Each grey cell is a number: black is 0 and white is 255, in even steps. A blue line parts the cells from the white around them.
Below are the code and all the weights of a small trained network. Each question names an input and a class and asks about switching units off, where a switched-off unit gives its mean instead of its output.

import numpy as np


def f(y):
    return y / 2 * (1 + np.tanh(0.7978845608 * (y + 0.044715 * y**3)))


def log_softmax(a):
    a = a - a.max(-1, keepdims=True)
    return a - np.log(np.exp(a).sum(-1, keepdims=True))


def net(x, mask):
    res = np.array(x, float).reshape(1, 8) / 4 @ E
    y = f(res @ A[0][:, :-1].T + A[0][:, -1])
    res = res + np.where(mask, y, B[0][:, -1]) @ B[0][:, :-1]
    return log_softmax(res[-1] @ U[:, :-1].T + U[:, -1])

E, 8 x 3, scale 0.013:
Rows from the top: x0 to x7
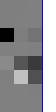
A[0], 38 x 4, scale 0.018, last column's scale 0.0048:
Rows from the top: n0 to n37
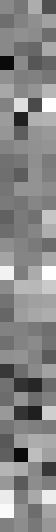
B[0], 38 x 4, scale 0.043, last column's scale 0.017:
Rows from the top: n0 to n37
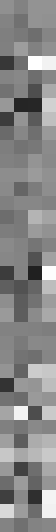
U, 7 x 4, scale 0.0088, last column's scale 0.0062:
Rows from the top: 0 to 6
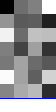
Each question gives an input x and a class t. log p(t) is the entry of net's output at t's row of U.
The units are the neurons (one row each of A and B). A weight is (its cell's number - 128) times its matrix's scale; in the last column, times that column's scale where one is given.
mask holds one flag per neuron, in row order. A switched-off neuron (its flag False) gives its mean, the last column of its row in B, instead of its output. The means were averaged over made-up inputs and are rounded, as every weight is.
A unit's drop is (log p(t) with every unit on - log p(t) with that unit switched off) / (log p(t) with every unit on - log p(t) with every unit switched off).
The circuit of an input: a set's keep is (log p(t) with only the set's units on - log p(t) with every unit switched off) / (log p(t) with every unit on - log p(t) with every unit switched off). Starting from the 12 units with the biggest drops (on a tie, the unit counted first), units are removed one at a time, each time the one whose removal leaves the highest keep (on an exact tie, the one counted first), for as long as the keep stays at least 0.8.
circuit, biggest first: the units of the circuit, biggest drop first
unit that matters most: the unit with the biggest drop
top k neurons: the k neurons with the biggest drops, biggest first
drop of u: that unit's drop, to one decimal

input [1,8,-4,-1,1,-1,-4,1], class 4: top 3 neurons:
(n4 n36 n27)
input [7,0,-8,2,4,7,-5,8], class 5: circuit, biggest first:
(n36)
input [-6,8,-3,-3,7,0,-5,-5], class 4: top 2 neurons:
(n27 n32)
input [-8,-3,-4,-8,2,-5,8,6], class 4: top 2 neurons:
(n4 n36)
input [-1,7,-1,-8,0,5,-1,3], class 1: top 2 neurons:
(n32 n29)
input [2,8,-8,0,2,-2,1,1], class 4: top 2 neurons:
(n36 n19)
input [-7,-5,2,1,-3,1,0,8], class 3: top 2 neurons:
(n36 n32)
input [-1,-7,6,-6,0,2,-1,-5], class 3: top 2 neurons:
(n19 n35)
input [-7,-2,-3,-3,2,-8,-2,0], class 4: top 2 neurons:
(n32 n4)
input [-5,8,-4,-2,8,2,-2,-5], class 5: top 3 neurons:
(n36 n29 n4)
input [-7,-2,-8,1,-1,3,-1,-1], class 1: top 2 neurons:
(n36 n19)
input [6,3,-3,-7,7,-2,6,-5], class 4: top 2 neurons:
(n29 n27)
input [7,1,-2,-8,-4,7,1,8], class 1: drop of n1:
0.0
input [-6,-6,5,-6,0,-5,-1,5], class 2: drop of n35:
0.1
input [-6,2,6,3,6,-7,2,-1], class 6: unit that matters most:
n32
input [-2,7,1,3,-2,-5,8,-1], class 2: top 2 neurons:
(n32 n19)
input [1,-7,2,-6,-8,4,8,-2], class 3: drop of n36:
0.1
